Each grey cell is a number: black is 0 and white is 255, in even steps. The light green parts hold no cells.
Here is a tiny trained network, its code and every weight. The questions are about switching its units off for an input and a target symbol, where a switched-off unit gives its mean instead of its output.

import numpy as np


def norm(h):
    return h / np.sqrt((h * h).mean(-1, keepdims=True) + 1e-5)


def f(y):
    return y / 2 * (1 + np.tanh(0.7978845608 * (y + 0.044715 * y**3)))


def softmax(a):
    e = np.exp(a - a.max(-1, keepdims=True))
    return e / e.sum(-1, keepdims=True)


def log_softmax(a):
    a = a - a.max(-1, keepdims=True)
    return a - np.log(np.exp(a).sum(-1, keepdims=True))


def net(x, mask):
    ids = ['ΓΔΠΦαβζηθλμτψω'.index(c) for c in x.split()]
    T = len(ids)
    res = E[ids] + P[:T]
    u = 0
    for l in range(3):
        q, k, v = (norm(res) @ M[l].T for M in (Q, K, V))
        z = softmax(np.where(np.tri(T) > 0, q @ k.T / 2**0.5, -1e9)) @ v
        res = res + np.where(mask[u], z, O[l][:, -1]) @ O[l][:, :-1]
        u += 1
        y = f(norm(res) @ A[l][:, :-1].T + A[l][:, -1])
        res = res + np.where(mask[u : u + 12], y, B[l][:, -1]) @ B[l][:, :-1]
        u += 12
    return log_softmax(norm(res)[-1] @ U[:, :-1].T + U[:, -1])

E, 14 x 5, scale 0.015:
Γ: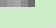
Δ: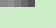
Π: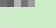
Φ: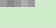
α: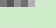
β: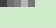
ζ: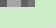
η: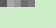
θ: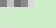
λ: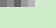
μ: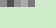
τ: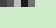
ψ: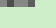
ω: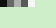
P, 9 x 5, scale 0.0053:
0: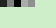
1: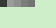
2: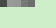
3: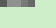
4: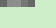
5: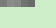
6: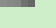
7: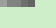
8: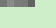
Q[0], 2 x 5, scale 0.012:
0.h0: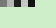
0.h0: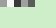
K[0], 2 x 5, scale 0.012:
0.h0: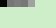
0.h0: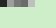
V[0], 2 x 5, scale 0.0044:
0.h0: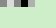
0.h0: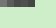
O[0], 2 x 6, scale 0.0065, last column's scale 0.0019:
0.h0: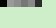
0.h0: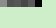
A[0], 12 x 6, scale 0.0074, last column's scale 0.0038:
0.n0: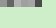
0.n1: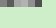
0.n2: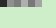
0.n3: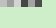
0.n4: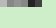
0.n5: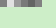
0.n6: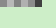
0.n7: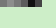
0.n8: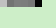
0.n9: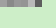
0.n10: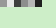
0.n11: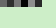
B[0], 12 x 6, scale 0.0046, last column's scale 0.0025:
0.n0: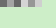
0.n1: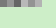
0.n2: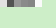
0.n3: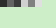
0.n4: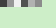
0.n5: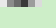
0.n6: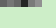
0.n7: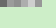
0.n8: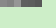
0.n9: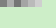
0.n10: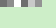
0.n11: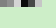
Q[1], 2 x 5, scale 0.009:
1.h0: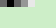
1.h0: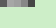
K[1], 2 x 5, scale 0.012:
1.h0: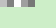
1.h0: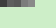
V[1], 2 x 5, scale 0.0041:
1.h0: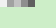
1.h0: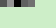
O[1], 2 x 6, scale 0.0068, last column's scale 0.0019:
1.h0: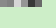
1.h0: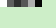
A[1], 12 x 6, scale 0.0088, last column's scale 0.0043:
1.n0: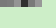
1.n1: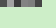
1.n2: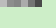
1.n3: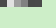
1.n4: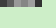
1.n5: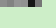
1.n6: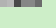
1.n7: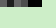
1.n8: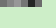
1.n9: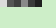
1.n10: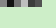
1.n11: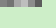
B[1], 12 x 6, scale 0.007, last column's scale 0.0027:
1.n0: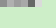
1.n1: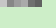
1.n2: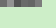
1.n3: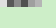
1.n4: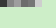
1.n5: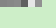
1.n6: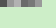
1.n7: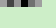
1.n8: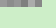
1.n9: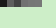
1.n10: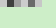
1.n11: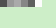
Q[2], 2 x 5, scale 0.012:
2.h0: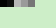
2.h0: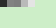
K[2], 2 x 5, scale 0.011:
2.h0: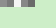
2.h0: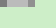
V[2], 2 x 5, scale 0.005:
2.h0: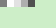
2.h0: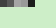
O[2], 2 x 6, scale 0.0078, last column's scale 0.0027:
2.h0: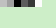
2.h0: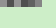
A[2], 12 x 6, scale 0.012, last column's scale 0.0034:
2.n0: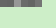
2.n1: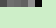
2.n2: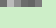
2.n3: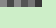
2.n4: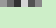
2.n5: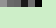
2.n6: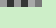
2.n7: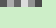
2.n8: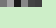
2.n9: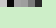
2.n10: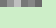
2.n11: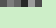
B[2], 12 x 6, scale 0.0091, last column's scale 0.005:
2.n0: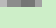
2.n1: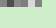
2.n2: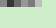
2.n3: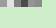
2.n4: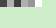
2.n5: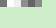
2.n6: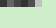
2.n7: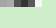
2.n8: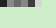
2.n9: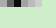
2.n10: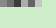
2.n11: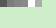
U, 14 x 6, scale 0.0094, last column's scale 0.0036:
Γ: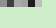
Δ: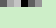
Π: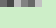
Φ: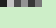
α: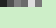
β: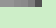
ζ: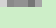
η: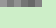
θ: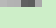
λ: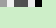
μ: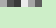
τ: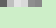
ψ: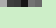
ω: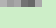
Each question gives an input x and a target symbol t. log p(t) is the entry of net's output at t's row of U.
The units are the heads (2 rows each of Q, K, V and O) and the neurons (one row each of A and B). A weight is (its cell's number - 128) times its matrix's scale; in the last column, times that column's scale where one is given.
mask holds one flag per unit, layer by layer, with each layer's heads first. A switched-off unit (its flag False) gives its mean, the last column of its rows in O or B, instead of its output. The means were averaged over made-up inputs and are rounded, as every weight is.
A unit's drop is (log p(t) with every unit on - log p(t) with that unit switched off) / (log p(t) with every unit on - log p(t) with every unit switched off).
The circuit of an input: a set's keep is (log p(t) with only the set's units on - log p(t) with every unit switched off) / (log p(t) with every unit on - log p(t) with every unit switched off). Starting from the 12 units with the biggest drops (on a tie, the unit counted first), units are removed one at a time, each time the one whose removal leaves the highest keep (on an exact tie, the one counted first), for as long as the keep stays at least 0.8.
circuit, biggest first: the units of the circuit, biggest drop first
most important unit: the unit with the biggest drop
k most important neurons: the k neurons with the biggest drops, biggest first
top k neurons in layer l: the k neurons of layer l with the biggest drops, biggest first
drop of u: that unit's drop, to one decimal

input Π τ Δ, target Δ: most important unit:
1.n3
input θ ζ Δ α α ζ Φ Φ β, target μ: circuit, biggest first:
[1.n10 0.n2 2.n9]
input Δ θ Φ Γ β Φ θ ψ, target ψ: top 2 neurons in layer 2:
[2.n6 2.n9]
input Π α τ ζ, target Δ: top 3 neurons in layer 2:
[2.n6 2.n5 2.n9]
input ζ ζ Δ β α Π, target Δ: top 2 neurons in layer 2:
[2.n5 2.n6]
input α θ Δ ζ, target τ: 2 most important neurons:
[1.n0 2.n9]
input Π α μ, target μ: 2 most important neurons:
[2.n9 1.n10]
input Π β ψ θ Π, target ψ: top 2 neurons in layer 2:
[2.n9 2.n6]
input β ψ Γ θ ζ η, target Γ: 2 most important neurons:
[1.n0 0.n2]
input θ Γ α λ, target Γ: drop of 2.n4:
0.2
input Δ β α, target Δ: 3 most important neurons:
[0.n11 2.n5 2.n6]
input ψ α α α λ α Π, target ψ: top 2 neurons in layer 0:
[0.n11 0.n2]
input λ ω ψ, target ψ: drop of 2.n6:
0.4
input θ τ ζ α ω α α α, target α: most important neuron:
[0.n11]
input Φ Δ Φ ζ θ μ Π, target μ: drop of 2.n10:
0.0
